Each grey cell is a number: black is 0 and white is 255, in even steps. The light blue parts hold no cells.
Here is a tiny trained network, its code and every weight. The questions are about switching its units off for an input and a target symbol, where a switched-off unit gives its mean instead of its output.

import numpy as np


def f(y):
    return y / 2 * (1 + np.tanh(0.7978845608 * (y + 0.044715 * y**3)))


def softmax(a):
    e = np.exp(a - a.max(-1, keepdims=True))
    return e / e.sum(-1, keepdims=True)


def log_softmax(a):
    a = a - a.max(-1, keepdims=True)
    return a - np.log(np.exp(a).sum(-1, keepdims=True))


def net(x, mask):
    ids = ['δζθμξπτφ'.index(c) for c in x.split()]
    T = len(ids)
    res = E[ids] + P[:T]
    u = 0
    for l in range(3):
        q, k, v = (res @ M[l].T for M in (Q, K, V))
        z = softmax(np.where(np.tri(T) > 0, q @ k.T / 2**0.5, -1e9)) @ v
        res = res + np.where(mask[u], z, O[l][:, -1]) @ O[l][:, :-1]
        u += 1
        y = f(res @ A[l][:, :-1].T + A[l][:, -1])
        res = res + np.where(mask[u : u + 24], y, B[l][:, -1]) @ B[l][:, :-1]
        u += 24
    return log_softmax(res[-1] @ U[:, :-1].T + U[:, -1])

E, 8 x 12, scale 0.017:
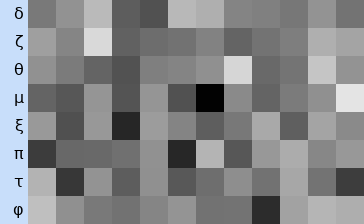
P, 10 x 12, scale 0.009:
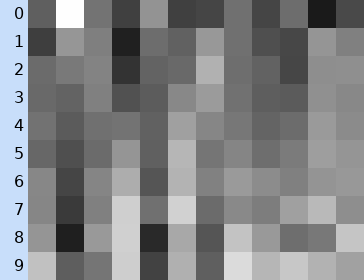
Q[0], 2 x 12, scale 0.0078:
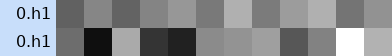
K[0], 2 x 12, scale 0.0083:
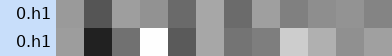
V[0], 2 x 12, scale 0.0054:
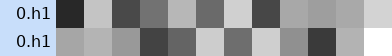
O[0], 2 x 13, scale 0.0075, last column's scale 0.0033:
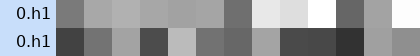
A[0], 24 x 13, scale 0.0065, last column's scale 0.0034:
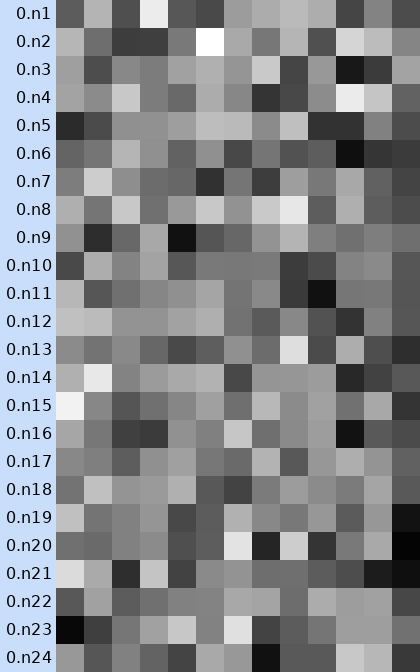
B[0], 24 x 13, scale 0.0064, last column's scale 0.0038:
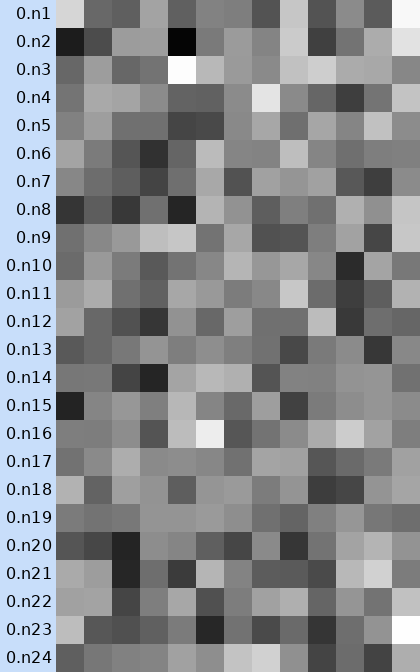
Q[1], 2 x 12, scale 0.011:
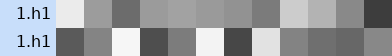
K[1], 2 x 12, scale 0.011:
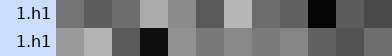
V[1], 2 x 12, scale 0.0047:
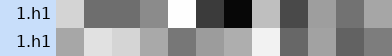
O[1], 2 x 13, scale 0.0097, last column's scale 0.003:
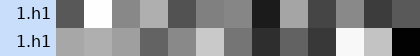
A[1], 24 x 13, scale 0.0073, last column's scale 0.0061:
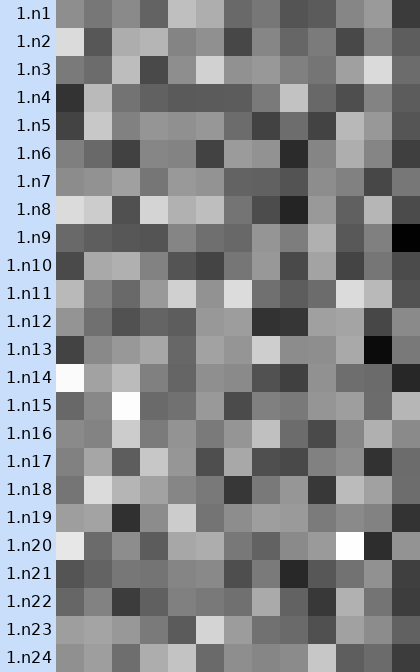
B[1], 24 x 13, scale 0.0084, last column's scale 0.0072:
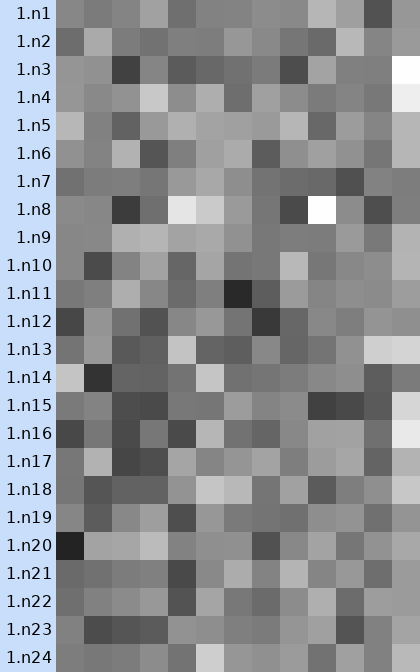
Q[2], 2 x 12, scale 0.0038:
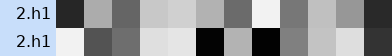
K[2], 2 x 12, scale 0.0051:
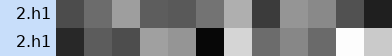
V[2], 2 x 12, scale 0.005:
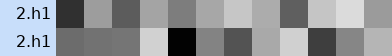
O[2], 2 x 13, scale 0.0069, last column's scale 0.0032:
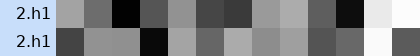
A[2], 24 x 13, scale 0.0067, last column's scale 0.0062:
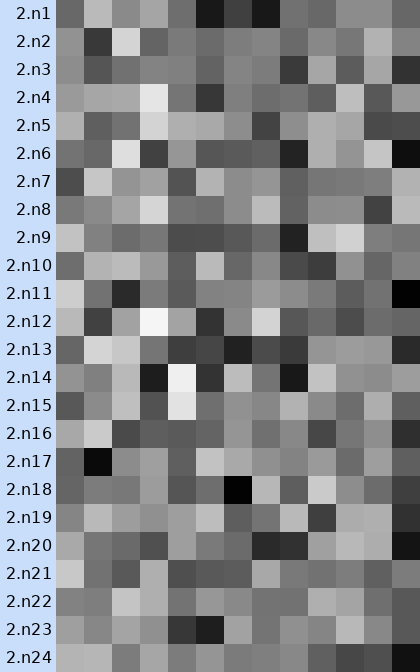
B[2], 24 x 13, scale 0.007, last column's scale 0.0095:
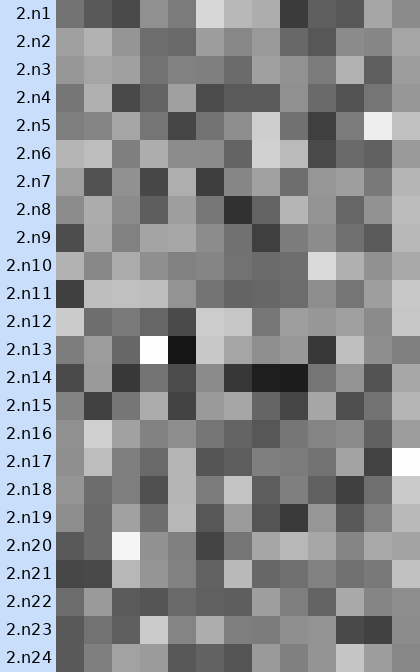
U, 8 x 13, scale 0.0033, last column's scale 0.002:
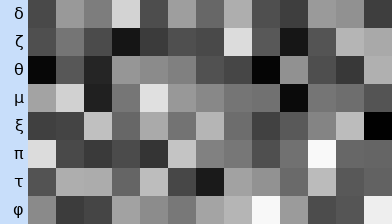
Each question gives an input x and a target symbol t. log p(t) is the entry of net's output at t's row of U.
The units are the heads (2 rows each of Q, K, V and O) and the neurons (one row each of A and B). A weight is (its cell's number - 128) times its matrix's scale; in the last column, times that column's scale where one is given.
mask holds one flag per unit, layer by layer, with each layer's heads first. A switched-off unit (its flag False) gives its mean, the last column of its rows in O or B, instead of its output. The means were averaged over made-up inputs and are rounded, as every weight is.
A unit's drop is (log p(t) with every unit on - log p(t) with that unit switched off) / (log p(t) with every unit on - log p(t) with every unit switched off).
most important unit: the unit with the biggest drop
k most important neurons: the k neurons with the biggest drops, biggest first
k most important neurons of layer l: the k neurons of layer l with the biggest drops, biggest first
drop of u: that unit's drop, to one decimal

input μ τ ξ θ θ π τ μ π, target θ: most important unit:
0.h1
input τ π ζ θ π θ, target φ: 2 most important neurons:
(2.n12; 0.n21)
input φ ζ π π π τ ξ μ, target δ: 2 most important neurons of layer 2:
(2.n5; 2.n11)
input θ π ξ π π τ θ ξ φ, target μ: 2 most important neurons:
(1.n18; 1.n5)
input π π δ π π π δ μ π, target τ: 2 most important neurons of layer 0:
(0.n8; 0.n2)
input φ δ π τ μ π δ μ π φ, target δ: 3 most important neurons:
(1.n8; 2.n5; 0.n2)
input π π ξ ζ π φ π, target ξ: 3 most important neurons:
(0.n23; 0.n4; 1.n11)
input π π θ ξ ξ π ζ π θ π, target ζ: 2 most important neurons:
(1.n13; 0.n8)
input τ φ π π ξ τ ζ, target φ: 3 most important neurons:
(2.n12; 0.n4; 0.n21)
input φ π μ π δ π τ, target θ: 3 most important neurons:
(1.n13; 0.n9; 2.n14)
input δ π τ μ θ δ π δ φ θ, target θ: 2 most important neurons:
(1.n3; 2.n9)
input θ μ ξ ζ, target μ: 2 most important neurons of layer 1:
(1.n18; 1.n5)
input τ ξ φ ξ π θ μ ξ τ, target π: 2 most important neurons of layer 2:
(2.n12; 2.n14)
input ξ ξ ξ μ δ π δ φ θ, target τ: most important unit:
2.h1
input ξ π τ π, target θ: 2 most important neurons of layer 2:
(2.n9; 2.n14)
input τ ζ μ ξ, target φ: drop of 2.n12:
0.2
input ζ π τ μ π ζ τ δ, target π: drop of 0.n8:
0.1
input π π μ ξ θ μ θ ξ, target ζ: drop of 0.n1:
0.1
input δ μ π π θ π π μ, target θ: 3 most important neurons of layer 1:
(1.n3; 1.n16; 1.n15)
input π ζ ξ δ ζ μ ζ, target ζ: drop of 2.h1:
0.2
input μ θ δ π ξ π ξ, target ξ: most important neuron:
(2.n19)
